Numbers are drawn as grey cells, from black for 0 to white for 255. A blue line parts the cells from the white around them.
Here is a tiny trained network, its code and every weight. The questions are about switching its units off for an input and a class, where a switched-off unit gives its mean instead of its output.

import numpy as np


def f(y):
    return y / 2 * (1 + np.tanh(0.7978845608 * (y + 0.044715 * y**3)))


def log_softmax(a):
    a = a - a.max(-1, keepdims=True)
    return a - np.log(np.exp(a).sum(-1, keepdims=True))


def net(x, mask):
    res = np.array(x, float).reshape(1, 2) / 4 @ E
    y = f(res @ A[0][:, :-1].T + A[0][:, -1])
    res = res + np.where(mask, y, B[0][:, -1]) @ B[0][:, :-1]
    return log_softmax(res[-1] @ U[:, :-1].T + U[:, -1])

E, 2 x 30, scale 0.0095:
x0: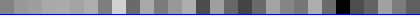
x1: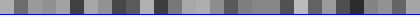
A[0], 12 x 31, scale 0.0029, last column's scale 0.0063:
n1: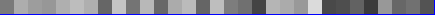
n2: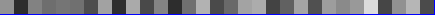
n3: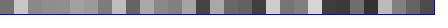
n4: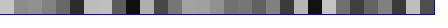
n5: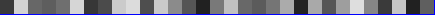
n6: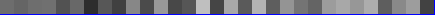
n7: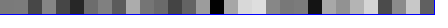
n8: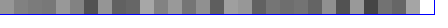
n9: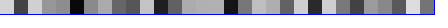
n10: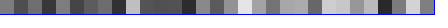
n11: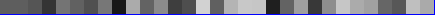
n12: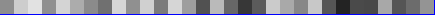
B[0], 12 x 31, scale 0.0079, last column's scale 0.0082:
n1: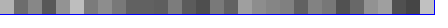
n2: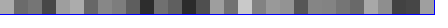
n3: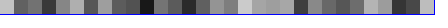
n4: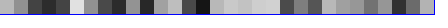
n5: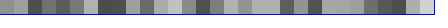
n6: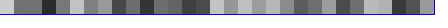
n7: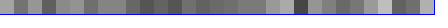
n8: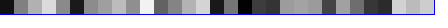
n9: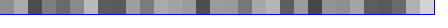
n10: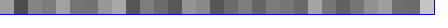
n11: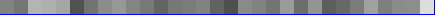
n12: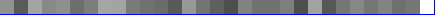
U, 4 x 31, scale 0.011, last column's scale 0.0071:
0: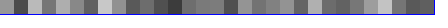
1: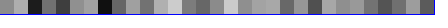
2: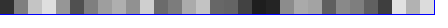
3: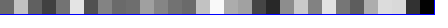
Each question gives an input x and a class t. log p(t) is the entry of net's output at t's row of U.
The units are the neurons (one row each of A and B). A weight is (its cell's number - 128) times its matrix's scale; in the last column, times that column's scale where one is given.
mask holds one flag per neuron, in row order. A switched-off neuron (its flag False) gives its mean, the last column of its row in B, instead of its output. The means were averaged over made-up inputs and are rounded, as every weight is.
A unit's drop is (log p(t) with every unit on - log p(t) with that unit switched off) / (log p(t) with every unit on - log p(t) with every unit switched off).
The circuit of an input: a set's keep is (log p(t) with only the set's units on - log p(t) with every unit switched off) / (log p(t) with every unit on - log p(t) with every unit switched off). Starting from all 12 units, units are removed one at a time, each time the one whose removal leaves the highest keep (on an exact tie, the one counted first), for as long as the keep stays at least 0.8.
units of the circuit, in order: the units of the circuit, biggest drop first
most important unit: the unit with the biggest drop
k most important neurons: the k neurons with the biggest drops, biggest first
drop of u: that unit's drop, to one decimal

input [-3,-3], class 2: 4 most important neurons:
n4, n3, n1, n9
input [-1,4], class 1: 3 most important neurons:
n4, n9, n12
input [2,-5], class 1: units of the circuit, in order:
n5
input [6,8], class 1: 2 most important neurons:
n9, n4
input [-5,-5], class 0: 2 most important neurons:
n11, n10
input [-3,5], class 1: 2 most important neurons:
n4, n9
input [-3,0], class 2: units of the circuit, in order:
n3, n4
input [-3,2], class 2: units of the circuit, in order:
n3, n1
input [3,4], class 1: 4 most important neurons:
n4, n9, n11, n10
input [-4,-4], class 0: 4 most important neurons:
n9, n11, n4, n10
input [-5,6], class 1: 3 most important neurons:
n9, n4, n12
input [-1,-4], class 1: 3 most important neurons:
n5, n12, n8
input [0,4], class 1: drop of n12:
0.1
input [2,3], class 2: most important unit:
n5
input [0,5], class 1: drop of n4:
0.2
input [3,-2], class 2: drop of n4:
0.2
